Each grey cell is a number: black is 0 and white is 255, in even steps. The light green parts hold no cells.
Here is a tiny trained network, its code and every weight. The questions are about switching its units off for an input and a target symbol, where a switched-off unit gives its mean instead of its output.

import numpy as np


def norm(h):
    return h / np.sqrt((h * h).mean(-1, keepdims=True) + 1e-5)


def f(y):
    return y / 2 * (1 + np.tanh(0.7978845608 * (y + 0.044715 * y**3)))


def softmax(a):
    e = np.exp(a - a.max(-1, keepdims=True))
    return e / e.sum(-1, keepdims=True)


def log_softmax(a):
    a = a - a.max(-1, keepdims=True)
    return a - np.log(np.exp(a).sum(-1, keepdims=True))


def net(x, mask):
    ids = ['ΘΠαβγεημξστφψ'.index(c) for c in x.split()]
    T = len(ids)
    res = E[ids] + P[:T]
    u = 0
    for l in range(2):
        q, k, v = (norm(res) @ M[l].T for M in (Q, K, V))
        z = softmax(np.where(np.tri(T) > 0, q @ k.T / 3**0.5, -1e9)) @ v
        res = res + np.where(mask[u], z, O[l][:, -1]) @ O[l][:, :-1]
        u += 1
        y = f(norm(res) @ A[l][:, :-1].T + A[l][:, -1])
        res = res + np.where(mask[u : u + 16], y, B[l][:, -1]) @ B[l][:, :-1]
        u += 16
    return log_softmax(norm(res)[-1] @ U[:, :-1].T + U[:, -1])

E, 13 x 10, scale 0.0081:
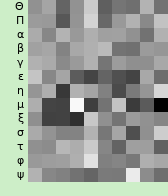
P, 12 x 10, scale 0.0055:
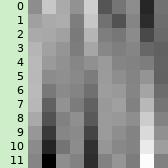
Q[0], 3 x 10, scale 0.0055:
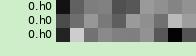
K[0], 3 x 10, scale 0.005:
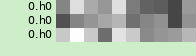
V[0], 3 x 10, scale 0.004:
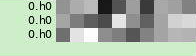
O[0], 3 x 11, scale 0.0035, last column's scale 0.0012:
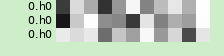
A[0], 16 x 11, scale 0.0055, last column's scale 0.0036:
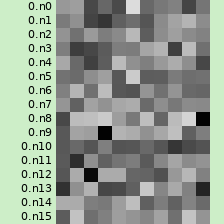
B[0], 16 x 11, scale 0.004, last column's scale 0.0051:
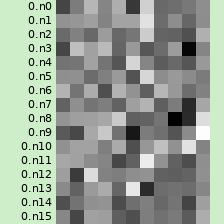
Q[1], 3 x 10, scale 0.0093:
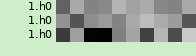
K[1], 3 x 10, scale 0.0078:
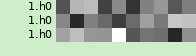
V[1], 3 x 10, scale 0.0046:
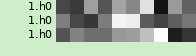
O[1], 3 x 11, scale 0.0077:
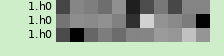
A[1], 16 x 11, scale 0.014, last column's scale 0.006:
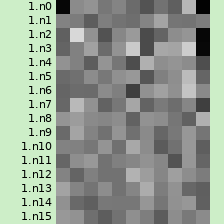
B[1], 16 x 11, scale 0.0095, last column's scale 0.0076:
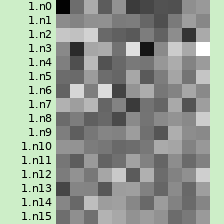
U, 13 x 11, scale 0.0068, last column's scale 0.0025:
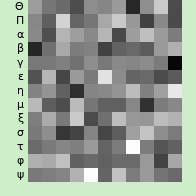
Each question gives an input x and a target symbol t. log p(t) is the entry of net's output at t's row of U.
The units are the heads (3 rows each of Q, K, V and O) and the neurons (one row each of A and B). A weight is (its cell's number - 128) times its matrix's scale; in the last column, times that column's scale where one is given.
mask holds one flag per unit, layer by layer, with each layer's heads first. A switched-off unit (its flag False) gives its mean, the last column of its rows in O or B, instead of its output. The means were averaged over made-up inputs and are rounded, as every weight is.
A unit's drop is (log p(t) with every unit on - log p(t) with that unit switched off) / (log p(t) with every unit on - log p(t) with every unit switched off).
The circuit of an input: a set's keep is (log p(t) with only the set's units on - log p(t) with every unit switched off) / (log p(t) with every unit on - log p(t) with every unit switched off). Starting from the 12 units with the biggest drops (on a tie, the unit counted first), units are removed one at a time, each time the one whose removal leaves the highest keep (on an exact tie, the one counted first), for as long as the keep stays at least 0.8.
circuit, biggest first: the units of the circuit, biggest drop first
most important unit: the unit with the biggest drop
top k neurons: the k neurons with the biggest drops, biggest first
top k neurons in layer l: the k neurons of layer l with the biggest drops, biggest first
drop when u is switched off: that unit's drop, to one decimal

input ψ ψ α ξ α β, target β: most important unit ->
1.h0
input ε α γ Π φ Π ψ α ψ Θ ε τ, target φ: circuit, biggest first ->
(1.h0 1.n3)
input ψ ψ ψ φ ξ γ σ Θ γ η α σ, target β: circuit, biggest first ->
(1.h0 0.h0 1.n0)
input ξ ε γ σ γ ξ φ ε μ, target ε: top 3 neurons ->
(0.n9 1.n3 1.n13)
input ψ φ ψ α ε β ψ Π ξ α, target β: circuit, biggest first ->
(1.h0 1.n0)
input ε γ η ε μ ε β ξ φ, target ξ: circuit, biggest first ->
(1.h0 1.n6)
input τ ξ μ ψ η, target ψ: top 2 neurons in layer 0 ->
(0.n12 0.n9)
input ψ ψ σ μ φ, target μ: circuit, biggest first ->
(0.h0 1.n3)
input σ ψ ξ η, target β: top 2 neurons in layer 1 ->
(1.n0 1.n3)
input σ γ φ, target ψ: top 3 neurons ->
(1.n3 1.n5 1.n2)
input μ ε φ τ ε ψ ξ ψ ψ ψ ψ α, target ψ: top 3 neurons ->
(1.n3 1.n12 0.n9)
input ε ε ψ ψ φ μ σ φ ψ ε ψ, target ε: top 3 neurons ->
(0.n3 0.n9 1.n3)
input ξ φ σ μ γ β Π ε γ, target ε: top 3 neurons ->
(0.n3 1.n13 1.n3)
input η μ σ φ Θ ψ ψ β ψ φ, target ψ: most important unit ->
0.h0
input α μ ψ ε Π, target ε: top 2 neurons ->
(0.n3 1.n3)
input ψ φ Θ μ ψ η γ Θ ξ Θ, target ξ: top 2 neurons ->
(1.n6 0.n12)
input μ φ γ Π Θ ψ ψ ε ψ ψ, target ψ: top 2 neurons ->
(1.n12 1.n3)
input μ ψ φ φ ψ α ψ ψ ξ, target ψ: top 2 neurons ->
(0.n9 1.n3)
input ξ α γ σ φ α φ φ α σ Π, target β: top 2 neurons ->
(0.n8 1.n0)
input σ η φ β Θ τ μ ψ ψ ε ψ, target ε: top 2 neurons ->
(0.n3 0.n9)
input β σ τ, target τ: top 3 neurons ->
(1.n3 1.n12 1.n8)
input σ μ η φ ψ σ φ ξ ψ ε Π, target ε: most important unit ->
0.n3
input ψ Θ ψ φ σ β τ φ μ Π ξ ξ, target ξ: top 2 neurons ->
(1.n6 1.n3)
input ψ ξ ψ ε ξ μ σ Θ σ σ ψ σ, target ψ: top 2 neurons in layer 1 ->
(1.n3 1.n15)
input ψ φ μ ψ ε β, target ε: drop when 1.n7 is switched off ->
0.1
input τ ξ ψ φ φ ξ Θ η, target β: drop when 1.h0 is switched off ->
1.0
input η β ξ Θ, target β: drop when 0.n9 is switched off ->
0.0
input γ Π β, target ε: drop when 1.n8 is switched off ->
0.6
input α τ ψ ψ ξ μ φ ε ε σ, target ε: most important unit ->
0.h0
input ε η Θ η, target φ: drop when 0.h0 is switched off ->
0.1
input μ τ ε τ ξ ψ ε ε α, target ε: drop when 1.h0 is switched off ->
0.4
